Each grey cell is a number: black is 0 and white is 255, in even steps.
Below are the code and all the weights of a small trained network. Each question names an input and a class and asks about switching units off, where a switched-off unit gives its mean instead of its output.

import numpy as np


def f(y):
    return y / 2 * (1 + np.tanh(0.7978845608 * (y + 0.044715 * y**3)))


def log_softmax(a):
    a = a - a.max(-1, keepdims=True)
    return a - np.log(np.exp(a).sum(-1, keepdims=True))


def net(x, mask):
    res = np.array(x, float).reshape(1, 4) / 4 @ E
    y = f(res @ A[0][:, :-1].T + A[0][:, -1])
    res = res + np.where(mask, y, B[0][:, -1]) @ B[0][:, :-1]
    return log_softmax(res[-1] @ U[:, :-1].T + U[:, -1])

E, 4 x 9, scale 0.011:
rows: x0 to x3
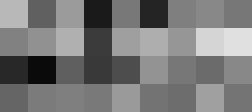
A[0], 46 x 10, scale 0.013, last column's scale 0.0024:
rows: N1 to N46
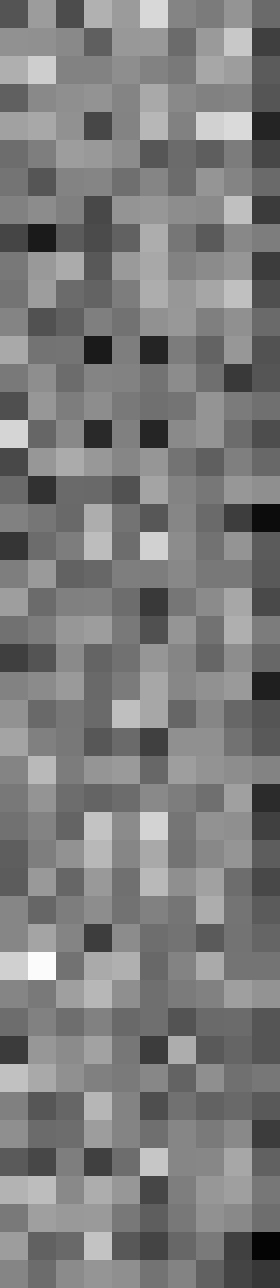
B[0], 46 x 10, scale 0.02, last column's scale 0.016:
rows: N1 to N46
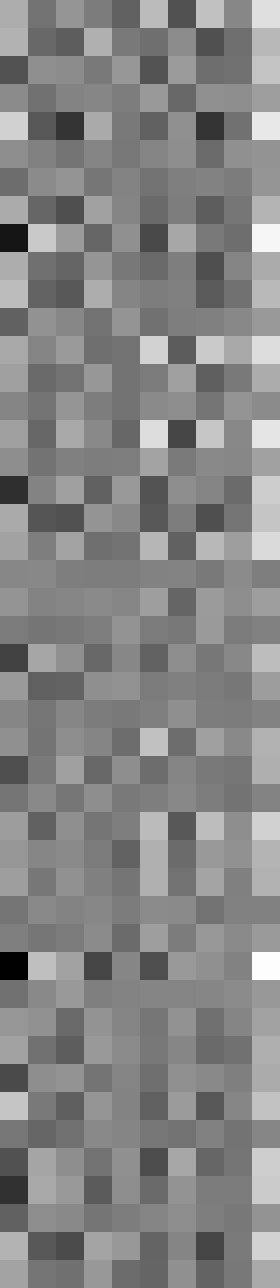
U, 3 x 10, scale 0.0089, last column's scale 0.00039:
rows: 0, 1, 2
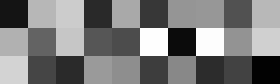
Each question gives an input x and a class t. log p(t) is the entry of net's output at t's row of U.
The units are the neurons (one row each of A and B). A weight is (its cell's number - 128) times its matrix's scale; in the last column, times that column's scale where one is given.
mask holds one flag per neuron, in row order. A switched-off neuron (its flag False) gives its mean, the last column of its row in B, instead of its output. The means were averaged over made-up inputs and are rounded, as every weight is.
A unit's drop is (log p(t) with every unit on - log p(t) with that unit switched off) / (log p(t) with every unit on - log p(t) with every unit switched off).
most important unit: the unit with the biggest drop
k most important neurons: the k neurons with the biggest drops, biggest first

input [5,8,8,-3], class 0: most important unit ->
N9
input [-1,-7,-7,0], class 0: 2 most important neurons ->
[N35; N43]
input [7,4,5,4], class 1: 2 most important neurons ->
[N16; N13]
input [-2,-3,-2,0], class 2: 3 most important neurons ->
[N9; N16; N13]
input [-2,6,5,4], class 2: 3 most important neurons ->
[N5; N35; N11]
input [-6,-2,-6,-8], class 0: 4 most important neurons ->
[N35; N16; N43; N13]
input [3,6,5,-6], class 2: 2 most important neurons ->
[N5; N35]
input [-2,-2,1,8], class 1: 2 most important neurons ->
[N5; N35]
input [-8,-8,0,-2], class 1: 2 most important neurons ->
[N20; N1]
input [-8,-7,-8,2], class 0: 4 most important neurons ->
[N35; N43; N16; N13]
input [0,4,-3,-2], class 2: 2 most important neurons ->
[N5; N9]
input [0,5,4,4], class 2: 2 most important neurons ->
[N35; N5]
